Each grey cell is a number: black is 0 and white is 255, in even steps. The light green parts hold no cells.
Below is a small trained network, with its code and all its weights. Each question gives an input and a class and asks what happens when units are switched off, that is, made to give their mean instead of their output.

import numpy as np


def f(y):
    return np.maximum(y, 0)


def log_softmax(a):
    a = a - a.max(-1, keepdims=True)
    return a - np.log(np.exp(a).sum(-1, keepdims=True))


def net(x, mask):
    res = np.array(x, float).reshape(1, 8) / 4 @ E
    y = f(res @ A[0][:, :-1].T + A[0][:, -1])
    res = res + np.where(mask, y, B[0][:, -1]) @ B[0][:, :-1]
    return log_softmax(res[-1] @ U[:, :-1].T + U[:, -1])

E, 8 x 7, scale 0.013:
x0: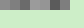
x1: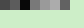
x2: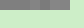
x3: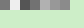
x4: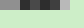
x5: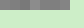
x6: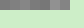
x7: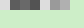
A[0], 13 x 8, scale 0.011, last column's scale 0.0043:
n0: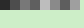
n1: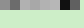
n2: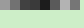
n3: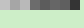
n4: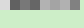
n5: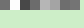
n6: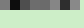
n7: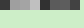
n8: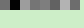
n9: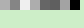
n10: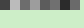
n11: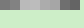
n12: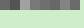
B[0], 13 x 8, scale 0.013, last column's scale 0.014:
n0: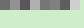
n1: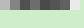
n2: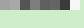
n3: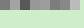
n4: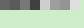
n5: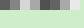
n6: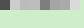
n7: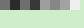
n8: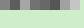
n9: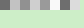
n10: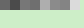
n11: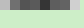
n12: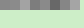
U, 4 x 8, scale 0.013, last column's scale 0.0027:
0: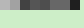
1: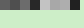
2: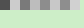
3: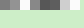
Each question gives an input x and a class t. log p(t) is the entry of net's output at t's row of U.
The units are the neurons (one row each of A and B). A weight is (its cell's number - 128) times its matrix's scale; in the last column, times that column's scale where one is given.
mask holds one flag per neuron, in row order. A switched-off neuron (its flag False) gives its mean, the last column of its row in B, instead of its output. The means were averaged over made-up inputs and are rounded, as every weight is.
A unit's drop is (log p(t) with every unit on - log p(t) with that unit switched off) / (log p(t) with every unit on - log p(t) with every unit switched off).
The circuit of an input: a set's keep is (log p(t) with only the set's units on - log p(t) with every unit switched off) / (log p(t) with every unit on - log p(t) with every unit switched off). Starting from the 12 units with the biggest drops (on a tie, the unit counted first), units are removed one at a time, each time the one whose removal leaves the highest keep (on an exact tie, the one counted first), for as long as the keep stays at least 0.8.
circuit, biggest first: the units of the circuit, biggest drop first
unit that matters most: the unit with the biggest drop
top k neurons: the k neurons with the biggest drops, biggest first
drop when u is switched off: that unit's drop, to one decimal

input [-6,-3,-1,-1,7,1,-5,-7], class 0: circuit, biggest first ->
(n2)
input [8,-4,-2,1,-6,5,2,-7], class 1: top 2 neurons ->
(n7 n10)
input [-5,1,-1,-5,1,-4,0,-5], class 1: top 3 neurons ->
(n7 n5 n10)
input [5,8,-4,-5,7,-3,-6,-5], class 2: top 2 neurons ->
(n6 n1)
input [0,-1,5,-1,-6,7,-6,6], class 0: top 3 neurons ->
(n1 n11 n7)
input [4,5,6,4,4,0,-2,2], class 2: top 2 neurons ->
(n1 n11)
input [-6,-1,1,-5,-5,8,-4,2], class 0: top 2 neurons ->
(n1 n5)
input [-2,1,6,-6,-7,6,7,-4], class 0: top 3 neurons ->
(n1 n11 n5)
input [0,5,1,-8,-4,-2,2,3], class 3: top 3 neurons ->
(n6 n8 n9)
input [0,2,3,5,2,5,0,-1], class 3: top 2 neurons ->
(n5 n9)
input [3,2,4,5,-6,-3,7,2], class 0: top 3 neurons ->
(n1 n11 n6)
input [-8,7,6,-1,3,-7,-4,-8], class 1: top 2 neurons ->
(n7 n10)
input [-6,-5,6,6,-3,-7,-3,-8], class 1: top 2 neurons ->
(n7 n10)
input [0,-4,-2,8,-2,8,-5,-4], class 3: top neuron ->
(n5)
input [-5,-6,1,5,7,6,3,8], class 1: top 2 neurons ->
(n4 n1)
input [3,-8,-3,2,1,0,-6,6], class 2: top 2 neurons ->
(n9 n7)
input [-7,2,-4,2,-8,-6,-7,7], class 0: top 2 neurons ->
(n1 n11)
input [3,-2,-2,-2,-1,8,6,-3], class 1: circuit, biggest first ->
(n5 n7)
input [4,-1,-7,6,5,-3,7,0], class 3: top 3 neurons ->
(n5 n1 n11)
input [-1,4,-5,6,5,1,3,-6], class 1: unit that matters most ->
n10
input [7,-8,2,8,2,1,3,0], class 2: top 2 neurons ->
(n9 n3)
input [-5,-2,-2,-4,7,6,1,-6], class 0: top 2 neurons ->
(n2 n4)
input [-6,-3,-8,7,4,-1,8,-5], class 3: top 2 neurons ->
(n5 n4)
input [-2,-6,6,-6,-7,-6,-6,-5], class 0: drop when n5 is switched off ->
0.1
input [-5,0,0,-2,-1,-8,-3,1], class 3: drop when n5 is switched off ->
-0.1
